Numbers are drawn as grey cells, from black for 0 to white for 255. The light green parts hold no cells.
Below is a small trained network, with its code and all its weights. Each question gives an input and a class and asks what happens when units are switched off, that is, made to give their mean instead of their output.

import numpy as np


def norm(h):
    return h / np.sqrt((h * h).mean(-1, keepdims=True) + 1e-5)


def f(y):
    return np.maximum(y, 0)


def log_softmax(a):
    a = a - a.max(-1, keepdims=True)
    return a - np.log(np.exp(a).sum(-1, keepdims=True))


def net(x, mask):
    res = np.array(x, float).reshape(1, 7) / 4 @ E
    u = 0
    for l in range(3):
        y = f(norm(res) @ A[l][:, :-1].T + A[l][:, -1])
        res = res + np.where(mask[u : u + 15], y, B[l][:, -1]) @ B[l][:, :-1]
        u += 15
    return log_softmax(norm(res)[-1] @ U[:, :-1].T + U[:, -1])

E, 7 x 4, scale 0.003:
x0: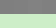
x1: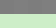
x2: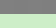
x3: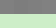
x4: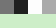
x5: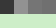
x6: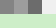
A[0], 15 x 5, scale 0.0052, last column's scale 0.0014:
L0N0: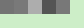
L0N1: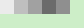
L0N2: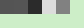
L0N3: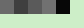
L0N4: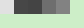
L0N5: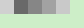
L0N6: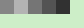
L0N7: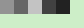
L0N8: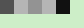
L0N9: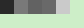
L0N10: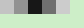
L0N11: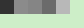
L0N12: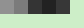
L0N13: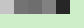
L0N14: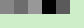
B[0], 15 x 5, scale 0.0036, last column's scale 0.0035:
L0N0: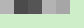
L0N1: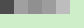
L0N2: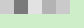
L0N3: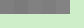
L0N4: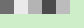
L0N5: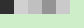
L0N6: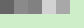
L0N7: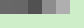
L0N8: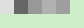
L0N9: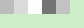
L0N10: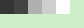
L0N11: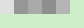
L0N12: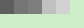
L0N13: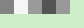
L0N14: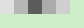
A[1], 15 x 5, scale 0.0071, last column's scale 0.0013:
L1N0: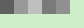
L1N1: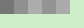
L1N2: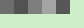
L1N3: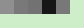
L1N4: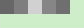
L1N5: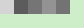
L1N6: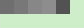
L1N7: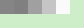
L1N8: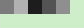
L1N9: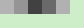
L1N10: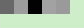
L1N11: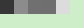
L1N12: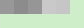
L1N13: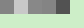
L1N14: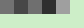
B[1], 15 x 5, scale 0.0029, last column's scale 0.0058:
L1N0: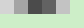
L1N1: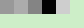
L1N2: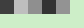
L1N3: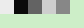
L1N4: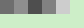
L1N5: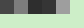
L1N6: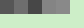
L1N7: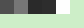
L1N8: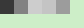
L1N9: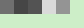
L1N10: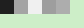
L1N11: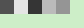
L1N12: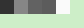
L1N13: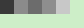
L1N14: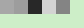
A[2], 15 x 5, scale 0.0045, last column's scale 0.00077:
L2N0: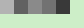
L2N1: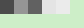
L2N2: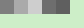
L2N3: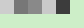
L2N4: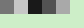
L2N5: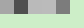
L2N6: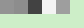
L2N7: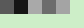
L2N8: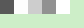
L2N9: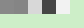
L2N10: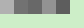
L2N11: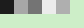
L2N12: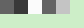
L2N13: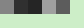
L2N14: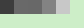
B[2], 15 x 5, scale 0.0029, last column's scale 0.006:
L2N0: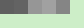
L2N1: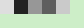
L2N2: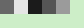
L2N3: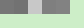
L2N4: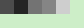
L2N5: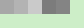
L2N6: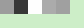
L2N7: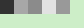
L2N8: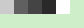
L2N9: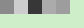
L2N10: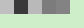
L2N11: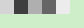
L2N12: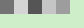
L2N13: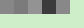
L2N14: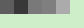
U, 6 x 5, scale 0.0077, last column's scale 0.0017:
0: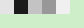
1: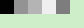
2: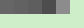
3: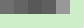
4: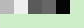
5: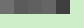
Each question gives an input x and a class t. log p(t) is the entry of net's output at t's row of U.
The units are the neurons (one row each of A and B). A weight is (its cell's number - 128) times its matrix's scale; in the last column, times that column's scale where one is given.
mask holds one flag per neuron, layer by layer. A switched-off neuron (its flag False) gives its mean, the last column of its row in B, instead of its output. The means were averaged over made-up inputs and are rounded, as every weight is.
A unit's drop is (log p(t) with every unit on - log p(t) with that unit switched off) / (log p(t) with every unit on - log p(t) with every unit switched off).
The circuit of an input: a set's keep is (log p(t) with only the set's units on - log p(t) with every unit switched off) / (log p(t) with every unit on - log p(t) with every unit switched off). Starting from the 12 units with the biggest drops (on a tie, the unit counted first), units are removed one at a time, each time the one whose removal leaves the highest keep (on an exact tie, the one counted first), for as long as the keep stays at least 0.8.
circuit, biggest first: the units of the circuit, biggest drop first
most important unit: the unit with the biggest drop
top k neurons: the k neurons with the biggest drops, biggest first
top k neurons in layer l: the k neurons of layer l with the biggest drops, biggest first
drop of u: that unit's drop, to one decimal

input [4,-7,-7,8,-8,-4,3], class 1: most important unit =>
L1N10
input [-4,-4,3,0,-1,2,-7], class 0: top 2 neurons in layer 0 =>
(L0N10, L0N2)
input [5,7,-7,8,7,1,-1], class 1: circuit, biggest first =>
(L2N7, L2N12)
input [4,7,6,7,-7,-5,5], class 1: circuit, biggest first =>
(L1N10, L2N6, L0N10)
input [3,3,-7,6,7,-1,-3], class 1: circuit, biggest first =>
(L2N7, L2N12)
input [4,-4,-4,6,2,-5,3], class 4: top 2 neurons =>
(L0N5, L0N10)
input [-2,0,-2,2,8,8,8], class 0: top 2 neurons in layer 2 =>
(L2N11, L2N1)
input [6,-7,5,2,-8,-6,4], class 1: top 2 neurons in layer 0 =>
(L0N9, L0N10)
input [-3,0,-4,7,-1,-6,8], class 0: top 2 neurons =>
(L2N6, L0N9)
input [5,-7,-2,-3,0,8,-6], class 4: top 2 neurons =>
(L0N9, L1N7)
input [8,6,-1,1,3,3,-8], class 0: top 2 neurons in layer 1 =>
(L1N7, L1N3)
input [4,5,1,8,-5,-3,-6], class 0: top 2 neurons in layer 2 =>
(L2N11, L2N1)
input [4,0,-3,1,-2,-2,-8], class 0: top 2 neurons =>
(L0N2, L1N7)
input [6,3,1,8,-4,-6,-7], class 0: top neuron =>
(L0N14)
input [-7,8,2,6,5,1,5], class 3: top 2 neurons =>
(L0N10, L1N2)
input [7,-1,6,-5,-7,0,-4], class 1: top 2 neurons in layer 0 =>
(L0N2, L0N5)
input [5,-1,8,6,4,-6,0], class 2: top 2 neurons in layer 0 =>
(L0N9, L0N2)
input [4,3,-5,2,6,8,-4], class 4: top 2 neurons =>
(L0N9, L0N10)
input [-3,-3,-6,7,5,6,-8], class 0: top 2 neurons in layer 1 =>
(L1N3, L1N7)
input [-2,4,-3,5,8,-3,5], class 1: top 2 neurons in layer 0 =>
(L0N9, L0N4)
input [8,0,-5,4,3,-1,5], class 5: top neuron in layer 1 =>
(L1N7)
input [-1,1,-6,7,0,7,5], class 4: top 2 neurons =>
(L0N9, L0N2)
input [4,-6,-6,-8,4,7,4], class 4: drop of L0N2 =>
0.2
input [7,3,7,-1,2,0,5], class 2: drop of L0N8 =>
-0.1
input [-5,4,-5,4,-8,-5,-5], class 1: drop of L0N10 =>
0.3
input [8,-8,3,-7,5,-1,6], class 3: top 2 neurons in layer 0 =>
(L0N10, L0N12)
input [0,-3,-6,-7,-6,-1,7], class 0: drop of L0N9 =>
-0.1
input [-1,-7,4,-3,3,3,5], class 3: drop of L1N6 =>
0.0
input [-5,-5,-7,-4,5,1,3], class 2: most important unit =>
L0N10
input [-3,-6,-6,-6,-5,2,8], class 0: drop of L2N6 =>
0.1
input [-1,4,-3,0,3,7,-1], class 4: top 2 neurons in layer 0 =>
(L0N9, L0N11)
